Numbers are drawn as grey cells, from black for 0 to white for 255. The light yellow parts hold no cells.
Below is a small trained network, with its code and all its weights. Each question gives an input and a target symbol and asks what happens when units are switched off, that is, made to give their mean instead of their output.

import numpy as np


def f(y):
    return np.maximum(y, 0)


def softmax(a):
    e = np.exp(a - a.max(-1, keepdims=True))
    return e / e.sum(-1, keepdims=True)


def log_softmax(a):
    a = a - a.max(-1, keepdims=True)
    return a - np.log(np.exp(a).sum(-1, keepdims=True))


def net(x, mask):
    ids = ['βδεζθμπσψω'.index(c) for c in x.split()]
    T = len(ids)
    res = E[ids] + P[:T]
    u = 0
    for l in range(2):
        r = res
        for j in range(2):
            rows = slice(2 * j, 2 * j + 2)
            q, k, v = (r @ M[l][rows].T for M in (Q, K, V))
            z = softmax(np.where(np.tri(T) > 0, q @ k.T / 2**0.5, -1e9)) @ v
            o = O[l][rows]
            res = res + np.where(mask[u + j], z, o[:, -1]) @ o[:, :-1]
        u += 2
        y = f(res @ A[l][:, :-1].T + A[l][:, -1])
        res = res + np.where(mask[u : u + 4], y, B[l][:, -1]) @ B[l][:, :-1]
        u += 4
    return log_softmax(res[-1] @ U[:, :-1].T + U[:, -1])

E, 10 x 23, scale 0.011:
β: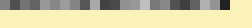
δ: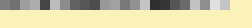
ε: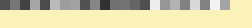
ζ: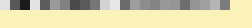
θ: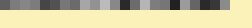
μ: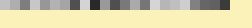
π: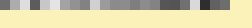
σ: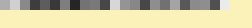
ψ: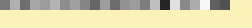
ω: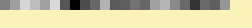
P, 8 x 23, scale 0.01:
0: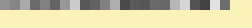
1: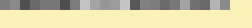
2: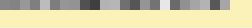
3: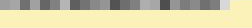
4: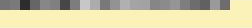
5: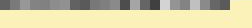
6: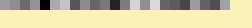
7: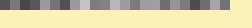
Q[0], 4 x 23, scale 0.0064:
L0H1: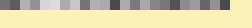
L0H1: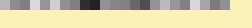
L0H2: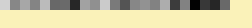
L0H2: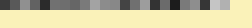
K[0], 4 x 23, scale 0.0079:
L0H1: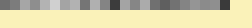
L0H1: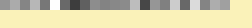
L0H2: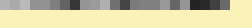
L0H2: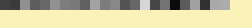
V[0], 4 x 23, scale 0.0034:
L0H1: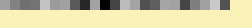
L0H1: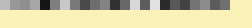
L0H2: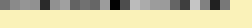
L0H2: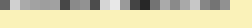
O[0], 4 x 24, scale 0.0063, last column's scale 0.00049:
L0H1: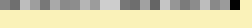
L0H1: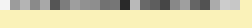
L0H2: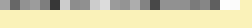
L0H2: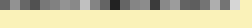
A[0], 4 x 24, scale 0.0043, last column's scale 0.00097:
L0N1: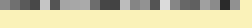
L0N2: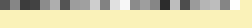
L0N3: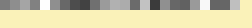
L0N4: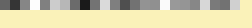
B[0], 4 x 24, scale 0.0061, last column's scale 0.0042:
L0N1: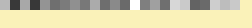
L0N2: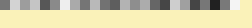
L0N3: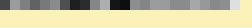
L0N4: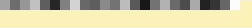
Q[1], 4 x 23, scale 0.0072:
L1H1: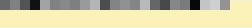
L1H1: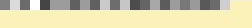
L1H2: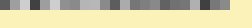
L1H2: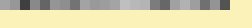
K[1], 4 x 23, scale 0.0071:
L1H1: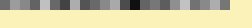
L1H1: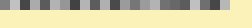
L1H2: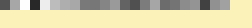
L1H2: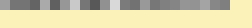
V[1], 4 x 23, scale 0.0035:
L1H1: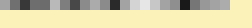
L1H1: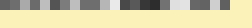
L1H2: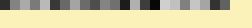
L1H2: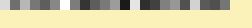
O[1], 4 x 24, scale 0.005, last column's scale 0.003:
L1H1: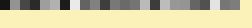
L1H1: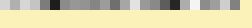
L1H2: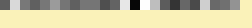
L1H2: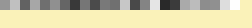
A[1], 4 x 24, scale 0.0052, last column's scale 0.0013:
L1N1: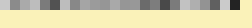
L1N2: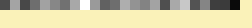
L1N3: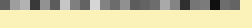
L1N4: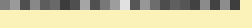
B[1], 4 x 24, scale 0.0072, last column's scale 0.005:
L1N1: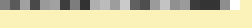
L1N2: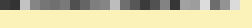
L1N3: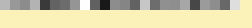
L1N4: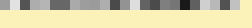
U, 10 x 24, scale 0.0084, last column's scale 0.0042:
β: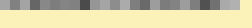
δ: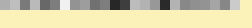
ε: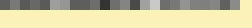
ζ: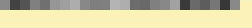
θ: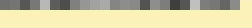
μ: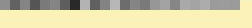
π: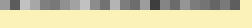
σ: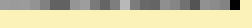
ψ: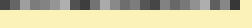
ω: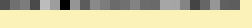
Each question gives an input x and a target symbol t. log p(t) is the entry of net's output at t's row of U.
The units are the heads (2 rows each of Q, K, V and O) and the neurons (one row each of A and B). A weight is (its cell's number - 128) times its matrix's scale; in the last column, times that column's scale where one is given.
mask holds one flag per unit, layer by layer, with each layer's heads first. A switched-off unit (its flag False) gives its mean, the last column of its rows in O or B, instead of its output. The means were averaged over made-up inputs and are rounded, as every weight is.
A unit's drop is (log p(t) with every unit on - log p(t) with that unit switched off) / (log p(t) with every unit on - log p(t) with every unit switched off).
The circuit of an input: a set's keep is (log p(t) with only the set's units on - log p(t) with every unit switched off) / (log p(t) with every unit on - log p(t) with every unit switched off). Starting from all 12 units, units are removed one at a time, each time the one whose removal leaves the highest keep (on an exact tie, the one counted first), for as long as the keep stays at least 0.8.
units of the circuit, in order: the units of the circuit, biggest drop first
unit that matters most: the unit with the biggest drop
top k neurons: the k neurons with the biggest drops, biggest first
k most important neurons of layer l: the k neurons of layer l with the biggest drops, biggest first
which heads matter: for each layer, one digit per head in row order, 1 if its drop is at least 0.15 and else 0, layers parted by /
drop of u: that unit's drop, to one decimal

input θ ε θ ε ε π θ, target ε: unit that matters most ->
L1H1
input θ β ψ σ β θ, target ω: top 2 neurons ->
L0N2; L0N4
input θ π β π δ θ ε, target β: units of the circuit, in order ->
L0H2; L1N1
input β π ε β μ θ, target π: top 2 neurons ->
L1N3; L0N3
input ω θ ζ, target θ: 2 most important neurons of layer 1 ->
L1N4; L1N3
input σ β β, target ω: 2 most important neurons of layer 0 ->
L0N3; L0N4
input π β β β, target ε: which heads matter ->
11 / 10
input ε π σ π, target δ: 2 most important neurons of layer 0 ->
L0N4; L0N1
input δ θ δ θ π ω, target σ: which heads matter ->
00 / 01
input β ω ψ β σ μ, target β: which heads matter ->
01 / 00
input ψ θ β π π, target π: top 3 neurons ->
L0N2; L1N3; L1N2
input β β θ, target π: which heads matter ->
01 / 01
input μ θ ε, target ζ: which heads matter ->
10 / 01
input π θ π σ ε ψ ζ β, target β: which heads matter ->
00 / 10
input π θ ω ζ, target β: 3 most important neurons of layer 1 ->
L1N1; L1N3; L1N4
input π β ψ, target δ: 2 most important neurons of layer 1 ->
L1N1; L1N2
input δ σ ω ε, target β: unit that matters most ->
L0H1
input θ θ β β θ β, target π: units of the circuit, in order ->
L1N3; L0H1
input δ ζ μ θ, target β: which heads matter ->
01 / 00
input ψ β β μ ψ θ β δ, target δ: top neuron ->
L0N2
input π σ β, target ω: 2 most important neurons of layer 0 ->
L0N1; L0N3
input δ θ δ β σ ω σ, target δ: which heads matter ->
10 / 10
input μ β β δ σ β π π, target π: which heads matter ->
00 / 00
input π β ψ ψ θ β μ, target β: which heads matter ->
11 / 00
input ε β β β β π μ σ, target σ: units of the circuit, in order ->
L1N4; L0N2; L1N3
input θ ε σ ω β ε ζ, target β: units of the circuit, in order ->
L0H1; L1N1
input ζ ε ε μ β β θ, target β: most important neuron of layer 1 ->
L1N1
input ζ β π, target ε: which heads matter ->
00 / 01
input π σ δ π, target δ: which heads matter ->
01 / 10
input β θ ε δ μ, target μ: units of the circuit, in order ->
L1N2; L0N4
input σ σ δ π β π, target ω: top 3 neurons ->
L0N2; L0N4; L0N3
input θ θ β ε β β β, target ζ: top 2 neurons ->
L0N3; L0N4
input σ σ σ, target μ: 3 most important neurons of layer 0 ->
L0N2; L0N4; L0N3
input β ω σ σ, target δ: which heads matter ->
01 / 10
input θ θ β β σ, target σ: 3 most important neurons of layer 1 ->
L1N4; L1N3; L1N2
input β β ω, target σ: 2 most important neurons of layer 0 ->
L0N4; L0N1
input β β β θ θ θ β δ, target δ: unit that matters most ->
L1N1
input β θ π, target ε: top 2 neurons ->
L0N3; L1N3
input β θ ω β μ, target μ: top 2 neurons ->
L1N2; L0N4
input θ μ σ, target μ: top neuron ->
L0N2
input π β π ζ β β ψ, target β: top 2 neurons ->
L1N1; L0N3
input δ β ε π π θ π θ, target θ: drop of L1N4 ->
0.3
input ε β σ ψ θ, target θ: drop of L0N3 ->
0.1
